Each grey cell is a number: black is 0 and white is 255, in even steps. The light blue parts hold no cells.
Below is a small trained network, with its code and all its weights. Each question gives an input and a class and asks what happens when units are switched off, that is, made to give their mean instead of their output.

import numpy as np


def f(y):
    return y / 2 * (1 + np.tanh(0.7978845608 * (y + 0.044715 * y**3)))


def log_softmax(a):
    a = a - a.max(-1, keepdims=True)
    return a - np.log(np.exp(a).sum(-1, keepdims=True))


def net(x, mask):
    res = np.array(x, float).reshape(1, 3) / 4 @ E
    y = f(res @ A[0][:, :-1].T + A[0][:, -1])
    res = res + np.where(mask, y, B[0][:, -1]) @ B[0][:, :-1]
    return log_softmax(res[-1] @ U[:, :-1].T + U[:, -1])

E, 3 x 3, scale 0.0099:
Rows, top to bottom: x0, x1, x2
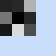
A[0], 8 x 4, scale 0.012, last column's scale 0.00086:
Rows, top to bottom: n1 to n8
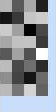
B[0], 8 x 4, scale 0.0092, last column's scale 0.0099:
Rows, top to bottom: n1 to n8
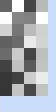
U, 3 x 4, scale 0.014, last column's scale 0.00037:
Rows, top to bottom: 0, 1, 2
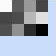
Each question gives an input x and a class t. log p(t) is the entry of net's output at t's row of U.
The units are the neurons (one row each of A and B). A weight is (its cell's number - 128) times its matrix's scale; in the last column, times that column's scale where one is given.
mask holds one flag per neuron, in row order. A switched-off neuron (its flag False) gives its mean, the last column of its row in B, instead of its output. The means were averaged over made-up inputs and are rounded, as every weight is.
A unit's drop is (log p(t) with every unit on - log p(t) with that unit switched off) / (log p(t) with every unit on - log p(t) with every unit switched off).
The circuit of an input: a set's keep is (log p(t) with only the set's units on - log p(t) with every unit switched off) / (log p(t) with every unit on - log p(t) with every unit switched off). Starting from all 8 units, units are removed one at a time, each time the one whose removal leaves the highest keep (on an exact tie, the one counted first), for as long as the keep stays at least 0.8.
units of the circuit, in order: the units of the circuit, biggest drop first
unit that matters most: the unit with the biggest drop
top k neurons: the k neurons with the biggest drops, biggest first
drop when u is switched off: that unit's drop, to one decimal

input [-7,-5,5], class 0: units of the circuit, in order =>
(n3)
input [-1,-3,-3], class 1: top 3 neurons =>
(n2; n4; n5)
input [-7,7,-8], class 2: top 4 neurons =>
(n6; n1; n2; n4)
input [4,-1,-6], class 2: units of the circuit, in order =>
(n8; n1)
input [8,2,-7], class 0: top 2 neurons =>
(n2; n5)
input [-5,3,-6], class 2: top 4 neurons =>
(n6; n2; n1; n8)
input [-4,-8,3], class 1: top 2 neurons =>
(n4; n2)
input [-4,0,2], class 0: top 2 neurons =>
(n3; n8)
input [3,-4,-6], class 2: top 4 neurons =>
(n8; n1; n7; n3)
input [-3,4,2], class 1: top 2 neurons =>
(n2; n7)
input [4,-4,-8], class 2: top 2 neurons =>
(n8; n1)
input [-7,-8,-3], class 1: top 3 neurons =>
(n4; n2; n8)
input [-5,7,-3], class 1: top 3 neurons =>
(n7; n2; n6)
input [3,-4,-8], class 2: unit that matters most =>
n8
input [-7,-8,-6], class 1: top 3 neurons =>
(n4; n8; n2)
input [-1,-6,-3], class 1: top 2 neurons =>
(n4; n2)
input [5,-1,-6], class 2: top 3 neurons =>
(n8; n1; n3)
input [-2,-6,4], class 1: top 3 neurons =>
(n4; n2; n1)
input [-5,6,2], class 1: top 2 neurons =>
(n7; n2)
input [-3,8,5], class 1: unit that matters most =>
n7
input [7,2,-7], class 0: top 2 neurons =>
(n2; n5)
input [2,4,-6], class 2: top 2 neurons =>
(n1; n6)
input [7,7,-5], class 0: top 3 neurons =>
(n2; n4; n8)
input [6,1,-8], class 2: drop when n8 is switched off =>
0.3
